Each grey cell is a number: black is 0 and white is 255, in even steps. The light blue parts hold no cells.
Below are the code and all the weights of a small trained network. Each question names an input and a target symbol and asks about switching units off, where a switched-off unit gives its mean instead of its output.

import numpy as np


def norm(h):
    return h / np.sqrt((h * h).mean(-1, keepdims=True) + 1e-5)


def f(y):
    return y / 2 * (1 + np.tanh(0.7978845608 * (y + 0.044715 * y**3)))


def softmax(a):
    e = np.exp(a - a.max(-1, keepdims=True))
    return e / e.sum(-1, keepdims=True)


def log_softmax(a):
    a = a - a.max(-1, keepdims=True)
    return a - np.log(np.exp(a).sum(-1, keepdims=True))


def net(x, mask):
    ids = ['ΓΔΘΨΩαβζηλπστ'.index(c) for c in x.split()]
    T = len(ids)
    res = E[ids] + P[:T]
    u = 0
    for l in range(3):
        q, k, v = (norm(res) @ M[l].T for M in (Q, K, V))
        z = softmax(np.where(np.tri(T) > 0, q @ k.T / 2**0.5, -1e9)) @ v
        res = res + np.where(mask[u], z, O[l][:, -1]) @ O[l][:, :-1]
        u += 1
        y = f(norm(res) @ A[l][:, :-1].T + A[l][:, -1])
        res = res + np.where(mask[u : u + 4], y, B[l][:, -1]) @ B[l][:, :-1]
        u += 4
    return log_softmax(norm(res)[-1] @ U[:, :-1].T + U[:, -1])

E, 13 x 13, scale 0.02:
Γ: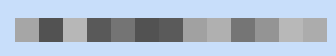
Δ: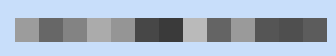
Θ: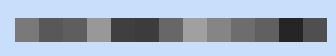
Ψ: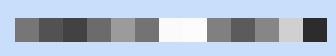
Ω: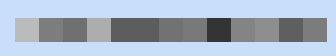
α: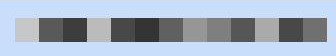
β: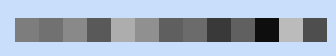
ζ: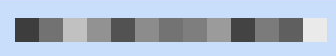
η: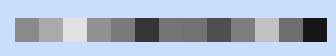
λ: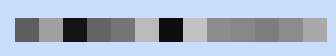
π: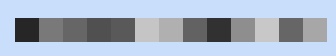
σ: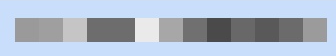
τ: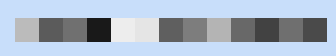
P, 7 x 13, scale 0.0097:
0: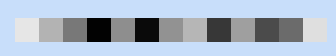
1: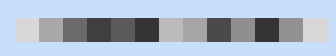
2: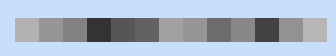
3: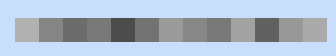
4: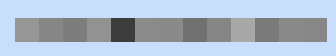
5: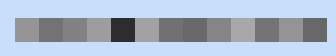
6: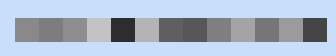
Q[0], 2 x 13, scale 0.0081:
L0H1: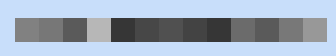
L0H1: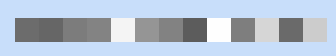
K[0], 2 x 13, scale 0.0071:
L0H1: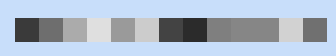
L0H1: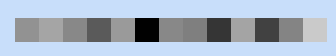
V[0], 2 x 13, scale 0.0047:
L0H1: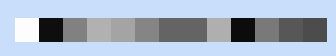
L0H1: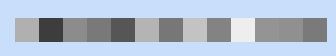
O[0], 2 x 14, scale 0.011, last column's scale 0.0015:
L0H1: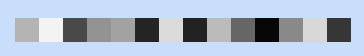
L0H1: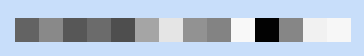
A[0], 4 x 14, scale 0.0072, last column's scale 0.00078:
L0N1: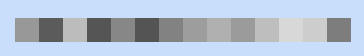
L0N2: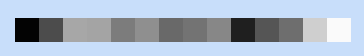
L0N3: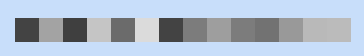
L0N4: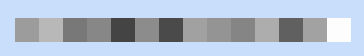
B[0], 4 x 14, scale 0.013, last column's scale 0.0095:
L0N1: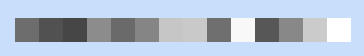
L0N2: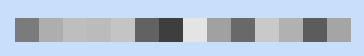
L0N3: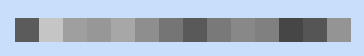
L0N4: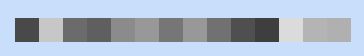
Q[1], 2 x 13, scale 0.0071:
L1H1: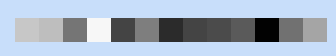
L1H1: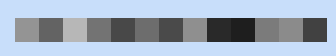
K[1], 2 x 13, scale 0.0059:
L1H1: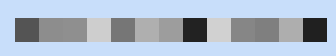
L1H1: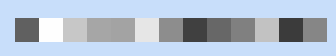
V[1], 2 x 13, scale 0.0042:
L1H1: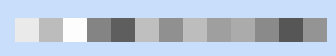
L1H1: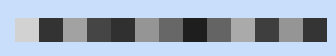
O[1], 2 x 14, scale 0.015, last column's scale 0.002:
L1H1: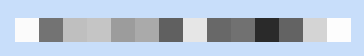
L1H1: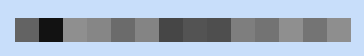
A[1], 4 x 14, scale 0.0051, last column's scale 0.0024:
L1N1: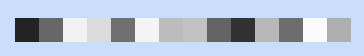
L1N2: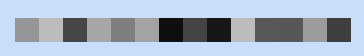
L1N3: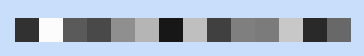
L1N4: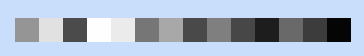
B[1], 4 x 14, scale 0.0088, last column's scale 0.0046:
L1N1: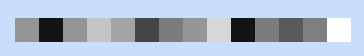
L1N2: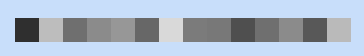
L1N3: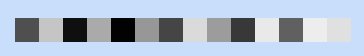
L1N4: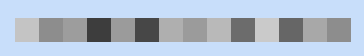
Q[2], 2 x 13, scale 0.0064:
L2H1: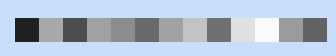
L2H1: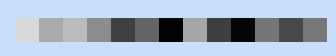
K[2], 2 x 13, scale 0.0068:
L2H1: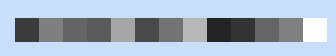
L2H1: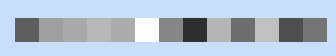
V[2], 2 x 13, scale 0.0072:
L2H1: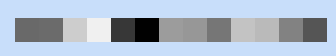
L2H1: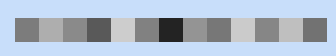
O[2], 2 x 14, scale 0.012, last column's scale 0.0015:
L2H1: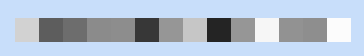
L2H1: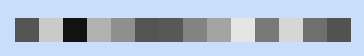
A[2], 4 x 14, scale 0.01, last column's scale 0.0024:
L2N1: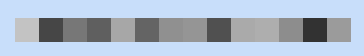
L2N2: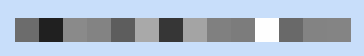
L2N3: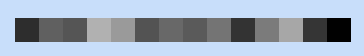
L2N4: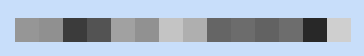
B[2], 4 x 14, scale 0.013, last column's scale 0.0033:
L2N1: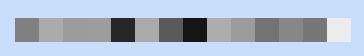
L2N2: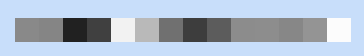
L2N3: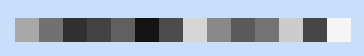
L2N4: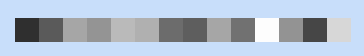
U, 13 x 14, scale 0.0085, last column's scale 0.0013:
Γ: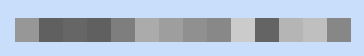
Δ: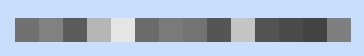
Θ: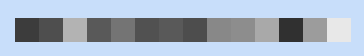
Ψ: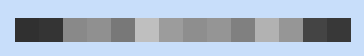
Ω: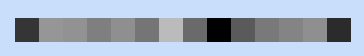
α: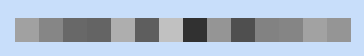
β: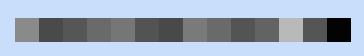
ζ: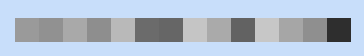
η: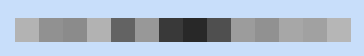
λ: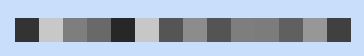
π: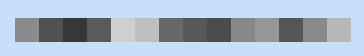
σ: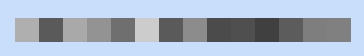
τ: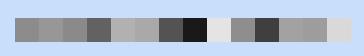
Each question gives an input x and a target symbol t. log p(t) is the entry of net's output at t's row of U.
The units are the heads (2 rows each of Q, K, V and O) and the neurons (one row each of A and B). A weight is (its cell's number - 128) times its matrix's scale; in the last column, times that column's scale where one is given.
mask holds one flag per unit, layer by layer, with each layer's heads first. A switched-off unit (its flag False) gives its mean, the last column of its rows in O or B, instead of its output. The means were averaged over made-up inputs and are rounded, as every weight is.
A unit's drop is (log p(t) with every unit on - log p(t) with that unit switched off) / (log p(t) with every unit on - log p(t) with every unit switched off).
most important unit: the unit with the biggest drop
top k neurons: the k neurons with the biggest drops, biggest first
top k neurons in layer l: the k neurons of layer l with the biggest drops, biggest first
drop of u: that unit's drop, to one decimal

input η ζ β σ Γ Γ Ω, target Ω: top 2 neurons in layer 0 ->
[L0N1, L0N2]
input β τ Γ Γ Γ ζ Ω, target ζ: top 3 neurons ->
[L0N3, L0N2, L0N1]
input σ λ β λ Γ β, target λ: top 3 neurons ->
[L0N3, L1N3, L0N1]
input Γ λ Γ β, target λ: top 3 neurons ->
[L0N3, L0N1, L1N3]
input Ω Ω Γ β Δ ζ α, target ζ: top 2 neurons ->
[L0N2, L0N4]
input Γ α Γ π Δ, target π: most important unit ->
L2N2
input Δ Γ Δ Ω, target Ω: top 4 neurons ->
[L0N1, L1N2, L0N2, L1N1]
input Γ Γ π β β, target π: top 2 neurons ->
[L2N2, L1N3]
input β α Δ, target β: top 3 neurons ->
[L0N1, L0N4, L0N2]
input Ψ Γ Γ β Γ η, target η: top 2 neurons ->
[L2N1, L0N1]
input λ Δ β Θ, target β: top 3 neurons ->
[L0N1, L2N3, L0N2]
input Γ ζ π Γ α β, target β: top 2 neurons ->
[L0N1, L2N3]
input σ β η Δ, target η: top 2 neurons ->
[L2N1, L1N3]
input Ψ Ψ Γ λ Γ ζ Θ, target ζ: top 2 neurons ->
[L0N1, L0N2]
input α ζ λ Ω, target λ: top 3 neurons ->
[L0N1, L0N4, L0N2]
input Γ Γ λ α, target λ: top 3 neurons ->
[L0N1, L0N4, L1N3]
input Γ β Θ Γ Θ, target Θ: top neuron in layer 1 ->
[L1N3]
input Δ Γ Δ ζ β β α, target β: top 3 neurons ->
[L0N4, L2N3, L0N1]
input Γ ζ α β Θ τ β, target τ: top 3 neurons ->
[L0N1, L0N4, L1N4]
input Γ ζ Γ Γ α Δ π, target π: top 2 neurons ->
[L2N2, L1N1]
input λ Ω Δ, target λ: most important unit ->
L2H1
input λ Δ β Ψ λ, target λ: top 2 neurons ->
[L1N3, L0N3]
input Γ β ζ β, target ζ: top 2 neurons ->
[L0N2, L0N1]
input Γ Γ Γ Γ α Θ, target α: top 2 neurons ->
[L0N1, L1N4]
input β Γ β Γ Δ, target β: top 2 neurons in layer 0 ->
[L0N1, L0N2]
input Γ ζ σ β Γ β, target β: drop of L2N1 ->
0.0
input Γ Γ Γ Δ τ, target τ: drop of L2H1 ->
0.4
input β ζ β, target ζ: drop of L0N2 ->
0.9
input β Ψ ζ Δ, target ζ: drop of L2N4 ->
0.1
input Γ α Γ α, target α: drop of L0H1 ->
0.8
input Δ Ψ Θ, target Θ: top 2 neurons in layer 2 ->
[L2N4, L2N3]
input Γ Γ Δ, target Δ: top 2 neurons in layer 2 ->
[L2N4, L2N3]
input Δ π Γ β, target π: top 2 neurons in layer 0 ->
[L0N1, L0N4]
